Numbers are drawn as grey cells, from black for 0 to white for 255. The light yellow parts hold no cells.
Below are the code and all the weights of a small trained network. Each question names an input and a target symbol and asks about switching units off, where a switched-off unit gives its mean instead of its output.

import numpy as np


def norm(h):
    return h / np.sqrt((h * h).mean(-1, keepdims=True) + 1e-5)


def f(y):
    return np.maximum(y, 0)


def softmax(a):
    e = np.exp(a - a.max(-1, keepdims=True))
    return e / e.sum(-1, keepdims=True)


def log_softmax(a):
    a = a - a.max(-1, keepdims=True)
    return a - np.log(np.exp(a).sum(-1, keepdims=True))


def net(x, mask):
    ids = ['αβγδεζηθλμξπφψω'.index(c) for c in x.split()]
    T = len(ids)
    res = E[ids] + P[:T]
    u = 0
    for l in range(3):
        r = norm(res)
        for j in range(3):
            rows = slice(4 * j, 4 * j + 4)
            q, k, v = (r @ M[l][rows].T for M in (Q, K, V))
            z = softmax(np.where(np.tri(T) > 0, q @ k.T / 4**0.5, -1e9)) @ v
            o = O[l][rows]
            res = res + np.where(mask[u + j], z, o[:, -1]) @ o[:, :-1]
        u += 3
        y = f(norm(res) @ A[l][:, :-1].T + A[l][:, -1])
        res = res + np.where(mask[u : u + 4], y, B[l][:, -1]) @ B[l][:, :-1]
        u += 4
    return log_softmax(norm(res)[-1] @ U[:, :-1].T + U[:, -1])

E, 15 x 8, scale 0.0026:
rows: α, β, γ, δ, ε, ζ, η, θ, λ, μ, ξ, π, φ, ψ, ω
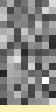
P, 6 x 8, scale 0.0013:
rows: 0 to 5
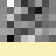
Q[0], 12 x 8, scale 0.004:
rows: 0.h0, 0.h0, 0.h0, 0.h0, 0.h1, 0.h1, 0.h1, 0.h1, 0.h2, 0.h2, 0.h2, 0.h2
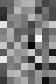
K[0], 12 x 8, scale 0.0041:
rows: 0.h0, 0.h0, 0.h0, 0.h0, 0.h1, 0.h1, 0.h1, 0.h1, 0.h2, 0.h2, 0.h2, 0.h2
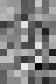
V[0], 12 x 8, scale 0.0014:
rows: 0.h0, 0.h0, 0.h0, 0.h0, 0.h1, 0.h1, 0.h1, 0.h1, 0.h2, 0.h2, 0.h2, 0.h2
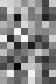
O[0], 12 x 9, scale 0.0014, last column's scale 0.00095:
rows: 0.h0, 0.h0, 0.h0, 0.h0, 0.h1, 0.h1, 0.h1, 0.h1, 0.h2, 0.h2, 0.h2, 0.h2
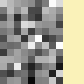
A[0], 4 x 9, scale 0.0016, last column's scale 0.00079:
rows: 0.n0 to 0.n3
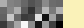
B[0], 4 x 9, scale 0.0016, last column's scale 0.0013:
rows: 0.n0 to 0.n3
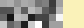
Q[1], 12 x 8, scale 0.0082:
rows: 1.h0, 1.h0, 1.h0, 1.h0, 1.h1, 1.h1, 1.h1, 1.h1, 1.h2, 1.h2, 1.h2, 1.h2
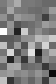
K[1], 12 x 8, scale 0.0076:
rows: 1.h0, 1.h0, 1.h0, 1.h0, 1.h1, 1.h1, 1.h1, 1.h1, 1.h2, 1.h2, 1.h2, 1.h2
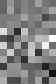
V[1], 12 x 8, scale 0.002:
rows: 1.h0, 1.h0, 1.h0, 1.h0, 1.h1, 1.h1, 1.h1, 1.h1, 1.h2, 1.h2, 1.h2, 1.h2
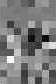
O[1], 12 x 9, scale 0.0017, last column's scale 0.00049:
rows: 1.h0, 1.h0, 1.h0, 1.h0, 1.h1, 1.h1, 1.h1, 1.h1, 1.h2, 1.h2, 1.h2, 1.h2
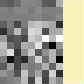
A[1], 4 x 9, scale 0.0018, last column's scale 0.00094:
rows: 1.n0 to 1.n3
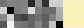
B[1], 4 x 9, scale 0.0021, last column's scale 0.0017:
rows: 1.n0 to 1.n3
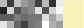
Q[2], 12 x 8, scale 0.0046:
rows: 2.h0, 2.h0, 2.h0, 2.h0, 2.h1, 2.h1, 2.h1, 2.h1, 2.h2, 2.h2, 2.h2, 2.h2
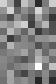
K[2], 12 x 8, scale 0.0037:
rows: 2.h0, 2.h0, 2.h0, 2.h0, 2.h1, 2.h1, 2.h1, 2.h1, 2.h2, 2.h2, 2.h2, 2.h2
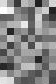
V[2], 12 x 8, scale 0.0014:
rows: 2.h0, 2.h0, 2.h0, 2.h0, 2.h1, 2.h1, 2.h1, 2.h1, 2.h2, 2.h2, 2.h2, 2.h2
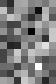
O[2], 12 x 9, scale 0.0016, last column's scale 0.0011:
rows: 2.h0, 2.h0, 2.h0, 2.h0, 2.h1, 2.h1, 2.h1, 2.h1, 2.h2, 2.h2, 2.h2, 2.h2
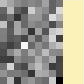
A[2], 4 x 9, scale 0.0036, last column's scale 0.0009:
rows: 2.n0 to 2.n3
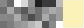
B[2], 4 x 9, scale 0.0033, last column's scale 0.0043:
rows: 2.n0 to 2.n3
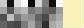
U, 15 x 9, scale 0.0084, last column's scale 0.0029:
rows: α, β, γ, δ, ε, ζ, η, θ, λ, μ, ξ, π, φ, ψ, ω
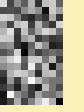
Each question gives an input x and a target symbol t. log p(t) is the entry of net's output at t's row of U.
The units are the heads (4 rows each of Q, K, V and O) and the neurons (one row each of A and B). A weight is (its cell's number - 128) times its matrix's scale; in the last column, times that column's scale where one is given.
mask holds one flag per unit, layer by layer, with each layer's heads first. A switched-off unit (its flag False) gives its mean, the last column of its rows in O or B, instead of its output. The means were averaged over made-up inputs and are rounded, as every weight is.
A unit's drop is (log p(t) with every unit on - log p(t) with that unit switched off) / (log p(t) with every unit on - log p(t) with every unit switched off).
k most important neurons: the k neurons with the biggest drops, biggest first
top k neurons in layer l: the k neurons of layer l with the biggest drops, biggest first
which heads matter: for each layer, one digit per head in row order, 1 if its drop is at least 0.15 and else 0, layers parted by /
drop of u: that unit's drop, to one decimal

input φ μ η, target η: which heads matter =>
000 / 001 / 000
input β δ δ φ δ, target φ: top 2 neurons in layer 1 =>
[1.n1; 1.n0]
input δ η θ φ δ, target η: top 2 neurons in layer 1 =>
[1.n1; 1.n2]
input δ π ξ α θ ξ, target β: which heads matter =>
000 / 010 / 000
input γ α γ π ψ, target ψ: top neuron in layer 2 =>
[2.n0]
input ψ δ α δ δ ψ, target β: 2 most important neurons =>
[1.n1; 2.n0]
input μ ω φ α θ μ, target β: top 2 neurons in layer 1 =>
[1.n1; 1.n0]
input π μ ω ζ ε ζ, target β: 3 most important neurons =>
[1.n1; 1.n0; 0.n2]
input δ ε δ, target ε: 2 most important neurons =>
[2.n0; 2.n3]
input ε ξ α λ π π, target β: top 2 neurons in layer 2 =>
[2.n3; 2.n0]
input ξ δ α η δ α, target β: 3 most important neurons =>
[1.n1; 2.n0; 2.n3]
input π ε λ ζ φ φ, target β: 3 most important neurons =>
[1.n1; 0.n2; 2.n0]
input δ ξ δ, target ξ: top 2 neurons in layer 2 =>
[2.n0; 2.n2]
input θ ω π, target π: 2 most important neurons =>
[2.n0; 1.n0]
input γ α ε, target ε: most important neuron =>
[2.n0]
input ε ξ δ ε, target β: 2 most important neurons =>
[1.n1; 2.n0]
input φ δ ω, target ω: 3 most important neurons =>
[2.n0; 2.n3; 2.n1]
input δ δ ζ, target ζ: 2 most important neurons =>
[2.n0; 1.n0]
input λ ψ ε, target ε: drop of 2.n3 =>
0.2
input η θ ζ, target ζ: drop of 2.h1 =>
0.1
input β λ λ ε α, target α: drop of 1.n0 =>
0.1
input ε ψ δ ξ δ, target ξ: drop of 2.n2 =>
0.6
